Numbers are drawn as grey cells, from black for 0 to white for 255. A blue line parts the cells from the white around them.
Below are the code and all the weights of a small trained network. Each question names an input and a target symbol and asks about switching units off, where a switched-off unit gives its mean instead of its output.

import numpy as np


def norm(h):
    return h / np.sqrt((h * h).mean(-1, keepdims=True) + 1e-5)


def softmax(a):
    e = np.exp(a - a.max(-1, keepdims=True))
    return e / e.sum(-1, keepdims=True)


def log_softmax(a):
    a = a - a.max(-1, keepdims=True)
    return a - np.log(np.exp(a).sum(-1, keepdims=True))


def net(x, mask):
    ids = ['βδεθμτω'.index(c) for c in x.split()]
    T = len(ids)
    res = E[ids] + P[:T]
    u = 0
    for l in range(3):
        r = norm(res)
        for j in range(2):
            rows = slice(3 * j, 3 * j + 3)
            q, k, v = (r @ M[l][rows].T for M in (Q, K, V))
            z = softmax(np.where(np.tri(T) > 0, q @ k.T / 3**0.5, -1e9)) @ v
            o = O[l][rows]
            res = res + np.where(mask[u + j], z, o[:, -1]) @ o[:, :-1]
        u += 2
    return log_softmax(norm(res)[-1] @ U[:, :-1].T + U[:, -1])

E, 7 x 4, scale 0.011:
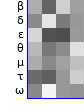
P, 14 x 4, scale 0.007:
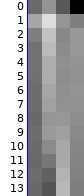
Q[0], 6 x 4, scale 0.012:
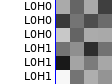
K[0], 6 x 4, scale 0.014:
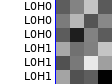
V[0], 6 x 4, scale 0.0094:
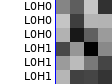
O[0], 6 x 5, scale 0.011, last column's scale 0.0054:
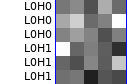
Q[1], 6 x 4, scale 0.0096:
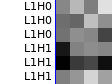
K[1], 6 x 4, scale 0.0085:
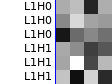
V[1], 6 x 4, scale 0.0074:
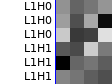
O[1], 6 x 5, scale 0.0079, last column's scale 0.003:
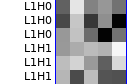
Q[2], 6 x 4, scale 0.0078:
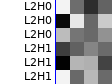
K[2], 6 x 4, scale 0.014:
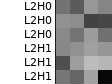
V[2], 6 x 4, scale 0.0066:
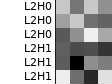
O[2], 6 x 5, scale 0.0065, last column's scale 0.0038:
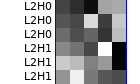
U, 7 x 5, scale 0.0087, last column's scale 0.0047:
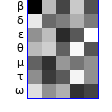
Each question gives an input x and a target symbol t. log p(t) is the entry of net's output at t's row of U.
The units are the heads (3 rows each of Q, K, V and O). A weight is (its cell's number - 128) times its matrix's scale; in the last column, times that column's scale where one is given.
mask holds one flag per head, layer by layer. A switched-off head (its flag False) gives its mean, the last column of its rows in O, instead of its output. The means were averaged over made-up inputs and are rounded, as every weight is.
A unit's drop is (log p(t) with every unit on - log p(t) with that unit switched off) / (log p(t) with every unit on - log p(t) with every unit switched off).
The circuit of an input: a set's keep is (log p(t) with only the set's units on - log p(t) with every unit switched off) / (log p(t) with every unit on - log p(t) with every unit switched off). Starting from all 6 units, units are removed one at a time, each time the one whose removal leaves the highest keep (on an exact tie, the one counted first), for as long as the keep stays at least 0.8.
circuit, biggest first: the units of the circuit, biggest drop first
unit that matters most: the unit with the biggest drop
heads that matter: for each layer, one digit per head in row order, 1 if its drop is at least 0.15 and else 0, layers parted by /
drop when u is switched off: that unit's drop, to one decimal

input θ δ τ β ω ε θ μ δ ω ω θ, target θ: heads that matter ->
11 / 11 / 01
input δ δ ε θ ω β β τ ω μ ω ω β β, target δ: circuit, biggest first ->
(L0H1, L2H1, L0H0, L1H0)
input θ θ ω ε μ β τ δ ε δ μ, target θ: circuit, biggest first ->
(L1H1, L0H1, L2H1)
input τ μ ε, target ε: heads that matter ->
01 / 10 / 00
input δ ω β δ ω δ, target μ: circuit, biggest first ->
(L0H0)
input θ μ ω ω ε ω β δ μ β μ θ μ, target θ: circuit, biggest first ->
(L1H1, L0H0, L0H1)
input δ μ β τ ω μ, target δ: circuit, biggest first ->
(L0H1, L0H0, L2H1)
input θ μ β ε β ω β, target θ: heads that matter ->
01 / 01 / 01
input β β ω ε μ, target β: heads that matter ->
11 / 00 / 00
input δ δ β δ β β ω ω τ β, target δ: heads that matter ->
11 / 10 / 01
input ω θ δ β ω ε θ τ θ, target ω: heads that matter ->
10 / 00 / 00
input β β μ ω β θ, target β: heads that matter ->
01 / 00 / 00
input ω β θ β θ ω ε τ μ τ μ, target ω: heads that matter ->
10 / 00 / 00
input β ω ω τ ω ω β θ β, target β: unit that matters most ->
L0H1
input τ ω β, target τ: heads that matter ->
11 / 11 / 01
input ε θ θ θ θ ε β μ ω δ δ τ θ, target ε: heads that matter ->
01 / 00 / 00
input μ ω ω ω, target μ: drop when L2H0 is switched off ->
0.1
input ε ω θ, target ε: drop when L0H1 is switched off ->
1.3
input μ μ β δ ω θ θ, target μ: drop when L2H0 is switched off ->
0.2
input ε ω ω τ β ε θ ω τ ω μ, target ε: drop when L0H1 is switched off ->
1.5
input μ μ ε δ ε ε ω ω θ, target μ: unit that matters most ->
L1H1
